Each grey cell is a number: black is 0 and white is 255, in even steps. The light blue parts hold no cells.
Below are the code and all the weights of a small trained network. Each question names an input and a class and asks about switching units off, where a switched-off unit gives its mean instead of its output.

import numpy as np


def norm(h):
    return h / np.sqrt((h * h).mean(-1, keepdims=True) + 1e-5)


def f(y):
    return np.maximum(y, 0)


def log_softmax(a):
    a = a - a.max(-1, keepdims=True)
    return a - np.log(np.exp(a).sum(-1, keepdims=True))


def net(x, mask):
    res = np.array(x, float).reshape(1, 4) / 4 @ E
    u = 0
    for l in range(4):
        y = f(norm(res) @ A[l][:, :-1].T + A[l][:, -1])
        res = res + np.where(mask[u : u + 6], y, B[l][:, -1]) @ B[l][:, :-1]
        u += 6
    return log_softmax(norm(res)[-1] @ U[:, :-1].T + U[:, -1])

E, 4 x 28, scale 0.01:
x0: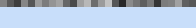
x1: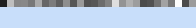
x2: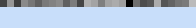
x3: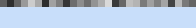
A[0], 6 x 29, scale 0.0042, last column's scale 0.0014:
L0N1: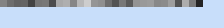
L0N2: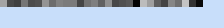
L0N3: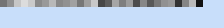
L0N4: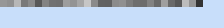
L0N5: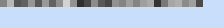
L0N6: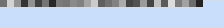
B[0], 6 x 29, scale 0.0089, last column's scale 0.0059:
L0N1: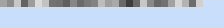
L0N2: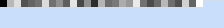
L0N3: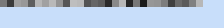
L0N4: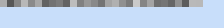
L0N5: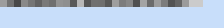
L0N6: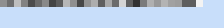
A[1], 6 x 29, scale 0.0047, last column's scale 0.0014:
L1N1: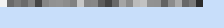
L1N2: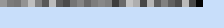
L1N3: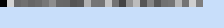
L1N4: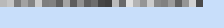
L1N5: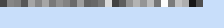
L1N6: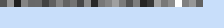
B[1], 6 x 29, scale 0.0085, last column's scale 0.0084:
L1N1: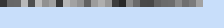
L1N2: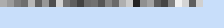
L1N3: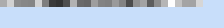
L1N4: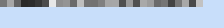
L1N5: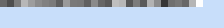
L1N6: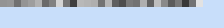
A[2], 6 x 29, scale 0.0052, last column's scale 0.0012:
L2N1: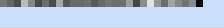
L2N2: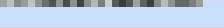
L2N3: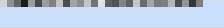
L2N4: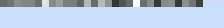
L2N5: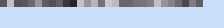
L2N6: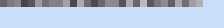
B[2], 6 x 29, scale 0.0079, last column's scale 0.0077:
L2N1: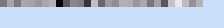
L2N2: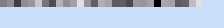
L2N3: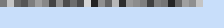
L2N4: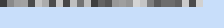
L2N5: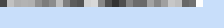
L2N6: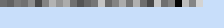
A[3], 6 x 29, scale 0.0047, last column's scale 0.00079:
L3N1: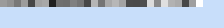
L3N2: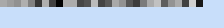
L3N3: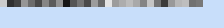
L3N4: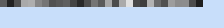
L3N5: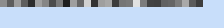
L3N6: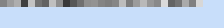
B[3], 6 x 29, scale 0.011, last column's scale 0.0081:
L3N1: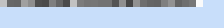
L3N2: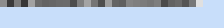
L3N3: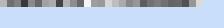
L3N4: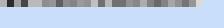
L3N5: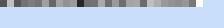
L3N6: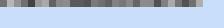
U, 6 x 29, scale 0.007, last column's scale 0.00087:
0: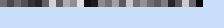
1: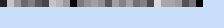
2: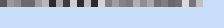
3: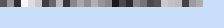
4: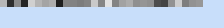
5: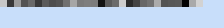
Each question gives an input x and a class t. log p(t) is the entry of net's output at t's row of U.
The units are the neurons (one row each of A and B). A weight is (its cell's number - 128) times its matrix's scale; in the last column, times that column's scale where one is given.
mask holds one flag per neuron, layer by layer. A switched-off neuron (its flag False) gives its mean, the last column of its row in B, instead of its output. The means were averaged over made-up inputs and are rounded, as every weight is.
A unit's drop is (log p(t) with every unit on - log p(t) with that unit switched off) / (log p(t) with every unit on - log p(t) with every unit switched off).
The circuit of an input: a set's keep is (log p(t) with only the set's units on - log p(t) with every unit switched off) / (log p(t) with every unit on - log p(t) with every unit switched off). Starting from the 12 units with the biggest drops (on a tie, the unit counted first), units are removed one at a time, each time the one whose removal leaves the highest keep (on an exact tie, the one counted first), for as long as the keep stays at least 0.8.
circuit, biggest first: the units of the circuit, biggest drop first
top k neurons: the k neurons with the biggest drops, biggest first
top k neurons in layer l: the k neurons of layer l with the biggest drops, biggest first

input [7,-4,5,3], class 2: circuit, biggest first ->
L0N2
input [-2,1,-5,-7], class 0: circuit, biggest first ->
L1N4, L0N5
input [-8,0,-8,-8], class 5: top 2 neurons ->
L0N6, L0N3
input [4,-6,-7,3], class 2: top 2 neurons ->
L0N2, L2N4
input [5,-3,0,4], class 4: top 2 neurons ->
L1N5, L1N2
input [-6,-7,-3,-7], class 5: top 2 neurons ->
L0N6, L0N5
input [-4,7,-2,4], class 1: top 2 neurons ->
L1N4, L2N6
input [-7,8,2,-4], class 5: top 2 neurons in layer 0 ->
L0N6, L0N3
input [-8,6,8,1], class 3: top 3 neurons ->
L1N6, L2N5, L1N5
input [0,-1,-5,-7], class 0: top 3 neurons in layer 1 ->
L1N4, L1N5, L1N3
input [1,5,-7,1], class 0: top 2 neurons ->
L1N4, L2N6
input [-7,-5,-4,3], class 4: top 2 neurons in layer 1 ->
L1N2, L1N1
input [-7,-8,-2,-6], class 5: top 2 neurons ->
L0N6, L0N3
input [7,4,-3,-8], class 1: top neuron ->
L2N5
